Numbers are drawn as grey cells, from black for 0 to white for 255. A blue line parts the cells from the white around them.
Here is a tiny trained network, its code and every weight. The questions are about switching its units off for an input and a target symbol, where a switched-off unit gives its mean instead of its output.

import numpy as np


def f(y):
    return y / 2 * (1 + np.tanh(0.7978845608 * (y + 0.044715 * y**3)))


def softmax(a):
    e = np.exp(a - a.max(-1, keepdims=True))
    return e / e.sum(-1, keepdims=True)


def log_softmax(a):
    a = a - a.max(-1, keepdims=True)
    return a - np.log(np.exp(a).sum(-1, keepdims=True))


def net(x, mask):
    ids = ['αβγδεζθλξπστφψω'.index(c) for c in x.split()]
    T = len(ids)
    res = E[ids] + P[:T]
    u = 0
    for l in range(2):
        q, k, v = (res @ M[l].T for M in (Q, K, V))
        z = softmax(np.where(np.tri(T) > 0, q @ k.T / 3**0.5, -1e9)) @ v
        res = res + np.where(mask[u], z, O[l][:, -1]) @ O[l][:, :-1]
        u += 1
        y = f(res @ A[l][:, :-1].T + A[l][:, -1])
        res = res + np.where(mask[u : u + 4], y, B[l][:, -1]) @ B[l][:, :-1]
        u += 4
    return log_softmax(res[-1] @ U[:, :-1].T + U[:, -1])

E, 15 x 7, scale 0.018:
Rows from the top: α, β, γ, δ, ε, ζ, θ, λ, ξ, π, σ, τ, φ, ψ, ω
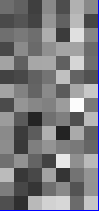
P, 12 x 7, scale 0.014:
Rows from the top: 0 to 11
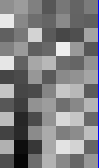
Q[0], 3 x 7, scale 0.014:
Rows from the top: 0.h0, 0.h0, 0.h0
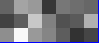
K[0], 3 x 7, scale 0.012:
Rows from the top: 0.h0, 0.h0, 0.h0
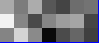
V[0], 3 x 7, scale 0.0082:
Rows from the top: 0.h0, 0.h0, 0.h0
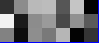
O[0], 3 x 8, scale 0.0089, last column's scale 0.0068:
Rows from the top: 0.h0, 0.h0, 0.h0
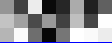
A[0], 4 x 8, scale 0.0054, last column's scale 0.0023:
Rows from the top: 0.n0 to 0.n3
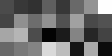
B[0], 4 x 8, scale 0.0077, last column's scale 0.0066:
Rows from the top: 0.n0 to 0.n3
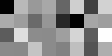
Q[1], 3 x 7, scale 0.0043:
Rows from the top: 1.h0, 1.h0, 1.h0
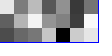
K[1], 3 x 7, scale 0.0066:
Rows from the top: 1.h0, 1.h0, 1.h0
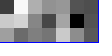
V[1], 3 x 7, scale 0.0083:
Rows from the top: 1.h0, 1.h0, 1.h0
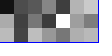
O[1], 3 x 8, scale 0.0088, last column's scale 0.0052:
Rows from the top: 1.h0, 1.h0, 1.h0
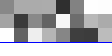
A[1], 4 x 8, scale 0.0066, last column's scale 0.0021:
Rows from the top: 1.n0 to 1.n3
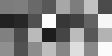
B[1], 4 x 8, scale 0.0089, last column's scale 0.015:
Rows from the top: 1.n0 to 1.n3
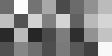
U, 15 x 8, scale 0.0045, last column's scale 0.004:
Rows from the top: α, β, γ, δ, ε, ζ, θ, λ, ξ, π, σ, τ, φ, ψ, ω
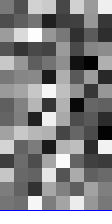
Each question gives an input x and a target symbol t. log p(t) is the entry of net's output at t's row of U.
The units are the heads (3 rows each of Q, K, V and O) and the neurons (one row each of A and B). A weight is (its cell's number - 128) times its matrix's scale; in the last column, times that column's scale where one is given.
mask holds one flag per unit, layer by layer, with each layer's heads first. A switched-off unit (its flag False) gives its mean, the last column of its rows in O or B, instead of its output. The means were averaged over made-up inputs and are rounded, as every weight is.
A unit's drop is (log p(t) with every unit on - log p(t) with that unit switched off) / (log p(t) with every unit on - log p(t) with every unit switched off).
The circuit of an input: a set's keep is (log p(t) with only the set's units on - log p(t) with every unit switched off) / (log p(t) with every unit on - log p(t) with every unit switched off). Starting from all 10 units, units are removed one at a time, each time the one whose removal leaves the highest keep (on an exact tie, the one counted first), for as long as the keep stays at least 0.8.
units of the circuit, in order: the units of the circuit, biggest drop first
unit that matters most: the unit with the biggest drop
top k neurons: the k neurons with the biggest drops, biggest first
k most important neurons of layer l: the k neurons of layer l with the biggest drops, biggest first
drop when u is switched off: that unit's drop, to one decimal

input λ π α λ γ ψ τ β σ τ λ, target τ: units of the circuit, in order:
[0.h0]
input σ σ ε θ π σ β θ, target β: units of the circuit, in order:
[0.h0, 1.n2]
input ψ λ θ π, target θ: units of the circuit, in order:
[0.h0, 1.n1, 1.n2]
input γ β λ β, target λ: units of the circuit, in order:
[0.h0, 1.n1]
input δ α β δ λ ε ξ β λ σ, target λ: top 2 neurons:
[1.n1, 1.n2]
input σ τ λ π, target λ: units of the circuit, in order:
[0.h0, 1.n1]
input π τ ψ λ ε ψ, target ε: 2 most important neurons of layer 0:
[0.n1, 0.n2]
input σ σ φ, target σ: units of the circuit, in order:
[0.h0, 1.h0, 1.n0]
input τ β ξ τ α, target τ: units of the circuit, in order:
[0.h0, 1.h0, 0.n0]
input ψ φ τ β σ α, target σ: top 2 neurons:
[0.n2, 0.n1]
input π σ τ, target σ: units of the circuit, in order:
[0.h0, 1.h0]
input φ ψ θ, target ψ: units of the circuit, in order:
[0.h0, 1.h0]
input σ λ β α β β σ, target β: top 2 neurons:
[1.n2, 0.n0]
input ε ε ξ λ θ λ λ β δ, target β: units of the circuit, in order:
[0.h0, 1.n2, 1.h0]
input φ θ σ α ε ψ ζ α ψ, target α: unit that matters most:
1.h0
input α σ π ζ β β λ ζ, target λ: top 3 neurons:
[1.n1, 1.n2, 0.n2]
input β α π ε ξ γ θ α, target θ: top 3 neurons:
[1.n1, 1.n2, 0.n0]
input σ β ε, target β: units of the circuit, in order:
[1.n2, 0.h0]
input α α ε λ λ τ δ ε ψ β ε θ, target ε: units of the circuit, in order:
[0.h0, 1.h0, 1.n2]
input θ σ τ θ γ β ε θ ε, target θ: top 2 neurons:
[1.n1, 0.n1]
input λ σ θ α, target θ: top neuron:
[1.n1]
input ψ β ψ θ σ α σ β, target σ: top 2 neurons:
[0.n2, 1.n0]
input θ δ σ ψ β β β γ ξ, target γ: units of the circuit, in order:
[0.h0, 1.h0, 1.n1]
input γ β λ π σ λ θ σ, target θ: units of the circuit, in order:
[0.h0, 1.n1, 1.n2]
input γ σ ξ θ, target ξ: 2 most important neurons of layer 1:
[1.n1, 1.n0]
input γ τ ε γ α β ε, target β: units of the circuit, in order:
[0.h0, 1.n2, 1.h0]
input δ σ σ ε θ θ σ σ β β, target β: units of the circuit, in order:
[0.h0, 1.n2]
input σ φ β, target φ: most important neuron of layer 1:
[1.n2]
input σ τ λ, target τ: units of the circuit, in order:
[1.h0, 0.h0]
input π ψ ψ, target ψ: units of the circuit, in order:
[0.h0, 1.n3]
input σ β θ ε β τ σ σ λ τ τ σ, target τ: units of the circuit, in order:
[0.h0, 1.h0, 0.n0]
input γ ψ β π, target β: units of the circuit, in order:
[0.h0, 1.n2, 1.h0]
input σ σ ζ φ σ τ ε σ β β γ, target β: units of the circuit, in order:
[0.h0, 1.n2]
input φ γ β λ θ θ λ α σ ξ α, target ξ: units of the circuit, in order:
[0.h0]
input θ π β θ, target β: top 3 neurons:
[1.n2, 0.n0, 1.n1]
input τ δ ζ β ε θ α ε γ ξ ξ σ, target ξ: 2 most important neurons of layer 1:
[1.n1, 1.n3]
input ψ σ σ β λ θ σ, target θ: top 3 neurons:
[1.n1, 1.n2, 0.n3]
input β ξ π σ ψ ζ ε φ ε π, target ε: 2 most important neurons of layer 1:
[1.n2, 1.n3]
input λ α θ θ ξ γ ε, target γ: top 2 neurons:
[1.n1, 1.n2]
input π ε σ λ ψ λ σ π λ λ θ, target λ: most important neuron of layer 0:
[0.n2]
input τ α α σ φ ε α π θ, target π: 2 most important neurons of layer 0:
[0.n0, 0.n2]
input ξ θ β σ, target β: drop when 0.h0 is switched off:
0.7
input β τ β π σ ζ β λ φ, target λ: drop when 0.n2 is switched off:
0.0
